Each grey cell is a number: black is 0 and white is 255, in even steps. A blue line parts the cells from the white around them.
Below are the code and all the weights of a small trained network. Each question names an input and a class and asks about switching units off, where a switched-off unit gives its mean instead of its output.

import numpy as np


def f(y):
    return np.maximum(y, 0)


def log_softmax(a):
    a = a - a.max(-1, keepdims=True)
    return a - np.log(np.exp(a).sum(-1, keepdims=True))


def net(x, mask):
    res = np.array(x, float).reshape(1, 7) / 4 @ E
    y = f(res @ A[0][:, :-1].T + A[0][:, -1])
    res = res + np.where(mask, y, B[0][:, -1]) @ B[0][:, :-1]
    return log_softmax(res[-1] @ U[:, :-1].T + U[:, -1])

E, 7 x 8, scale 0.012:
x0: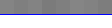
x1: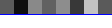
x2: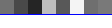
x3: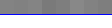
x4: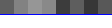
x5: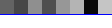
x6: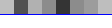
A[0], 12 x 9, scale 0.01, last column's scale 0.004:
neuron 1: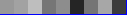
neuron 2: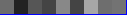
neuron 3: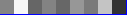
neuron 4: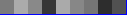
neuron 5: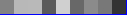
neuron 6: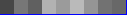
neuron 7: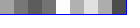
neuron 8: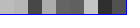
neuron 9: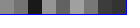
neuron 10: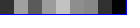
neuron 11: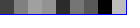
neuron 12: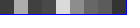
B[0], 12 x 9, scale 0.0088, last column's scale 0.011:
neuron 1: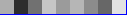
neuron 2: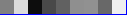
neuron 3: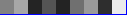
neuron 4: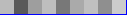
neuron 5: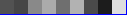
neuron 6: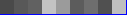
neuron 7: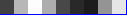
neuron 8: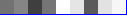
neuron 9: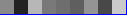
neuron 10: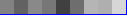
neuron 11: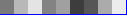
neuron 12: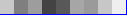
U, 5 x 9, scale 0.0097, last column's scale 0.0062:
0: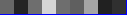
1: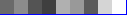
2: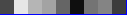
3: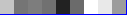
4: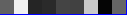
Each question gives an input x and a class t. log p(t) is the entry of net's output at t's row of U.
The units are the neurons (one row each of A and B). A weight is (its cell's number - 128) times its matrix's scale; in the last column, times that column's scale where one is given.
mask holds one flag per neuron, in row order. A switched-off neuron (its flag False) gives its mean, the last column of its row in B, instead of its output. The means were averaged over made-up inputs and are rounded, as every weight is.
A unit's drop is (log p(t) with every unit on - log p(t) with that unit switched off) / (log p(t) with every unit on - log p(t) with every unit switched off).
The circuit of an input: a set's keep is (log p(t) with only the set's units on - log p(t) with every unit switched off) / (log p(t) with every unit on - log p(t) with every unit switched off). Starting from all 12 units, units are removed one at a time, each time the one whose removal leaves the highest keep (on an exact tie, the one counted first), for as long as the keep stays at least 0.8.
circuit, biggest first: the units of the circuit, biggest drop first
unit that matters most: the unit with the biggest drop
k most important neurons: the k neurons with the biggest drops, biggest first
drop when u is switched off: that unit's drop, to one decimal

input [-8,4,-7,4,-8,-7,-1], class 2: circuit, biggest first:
(neuron 7)
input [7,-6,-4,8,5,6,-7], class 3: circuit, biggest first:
(neuron 12; neuron 4; neuron 8)
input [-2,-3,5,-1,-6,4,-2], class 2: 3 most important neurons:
(neuron 7; neuron 8; neuron 1)
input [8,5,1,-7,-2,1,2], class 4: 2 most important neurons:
(neuron 2; neuron 8)
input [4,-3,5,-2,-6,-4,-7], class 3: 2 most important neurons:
(neuron 12; neuron 10)
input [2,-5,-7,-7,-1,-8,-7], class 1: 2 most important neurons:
(neuron 8; neuron 5)
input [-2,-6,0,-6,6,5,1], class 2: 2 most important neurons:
(neuron 8; neuron 2)
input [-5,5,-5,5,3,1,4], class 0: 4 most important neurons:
(neuron 1; neuron 3; neuron 12; neuron 8)
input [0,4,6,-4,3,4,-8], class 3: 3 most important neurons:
(neuron 12; neuron 10; neuron 5)
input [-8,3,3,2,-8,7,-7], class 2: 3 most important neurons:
(neuron 7; neuron 8; neuron 6)
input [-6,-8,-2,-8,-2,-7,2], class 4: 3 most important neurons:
(neuron 3; neuron 12; neuron 11)
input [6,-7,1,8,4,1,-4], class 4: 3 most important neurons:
(neuron 3; neuron 7; neuron 8)
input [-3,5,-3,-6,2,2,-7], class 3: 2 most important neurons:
(neuron 12; neuron 4)
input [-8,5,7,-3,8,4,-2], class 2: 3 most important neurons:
(neuron 11; neuron 1; neuron 5)
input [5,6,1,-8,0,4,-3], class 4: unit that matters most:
neuron 2
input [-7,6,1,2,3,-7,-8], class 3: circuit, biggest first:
(neuron 10; neuron 12)
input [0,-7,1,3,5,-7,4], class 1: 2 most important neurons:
(neuron 8; neuron 2)
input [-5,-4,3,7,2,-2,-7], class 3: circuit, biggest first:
(neuron 12; neuron 10)
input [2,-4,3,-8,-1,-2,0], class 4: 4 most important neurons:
(neuron 1; neuron 3; neuron 5; neuron 4)
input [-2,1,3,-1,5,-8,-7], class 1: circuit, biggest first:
(neuron 8)
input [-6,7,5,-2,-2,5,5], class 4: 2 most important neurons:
(neuron 2; neuron 8)
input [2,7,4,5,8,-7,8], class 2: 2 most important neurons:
(neuron 11; neuron 12)
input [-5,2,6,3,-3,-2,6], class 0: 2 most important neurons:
(neuron 12; neuron 6)
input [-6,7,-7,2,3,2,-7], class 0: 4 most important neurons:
(neuron 5; neuron 1; neuron 4; neuron 3)
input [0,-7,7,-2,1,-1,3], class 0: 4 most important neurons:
(neuron 2; neuron 9; neuron 6; neuron 12)
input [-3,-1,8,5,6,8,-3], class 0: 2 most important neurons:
(neuron 9; neuron 8)
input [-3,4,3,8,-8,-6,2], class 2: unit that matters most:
neuron 7
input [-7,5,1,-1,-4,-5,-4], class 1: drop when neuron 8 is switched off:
1.3
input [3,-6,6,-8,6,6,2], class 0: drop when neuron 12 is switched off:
0.2
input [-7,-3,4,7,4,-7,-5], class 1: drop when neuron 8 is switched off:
1.3
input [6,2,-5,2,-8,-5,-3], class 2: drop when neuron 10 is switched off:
0.0
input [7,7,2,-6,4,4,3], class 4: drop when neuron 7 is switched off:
0.1
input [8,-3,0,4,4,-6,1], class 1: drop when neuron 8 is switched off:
0.9
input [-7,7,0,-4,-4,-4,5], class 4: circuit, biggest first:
(neuron 2)
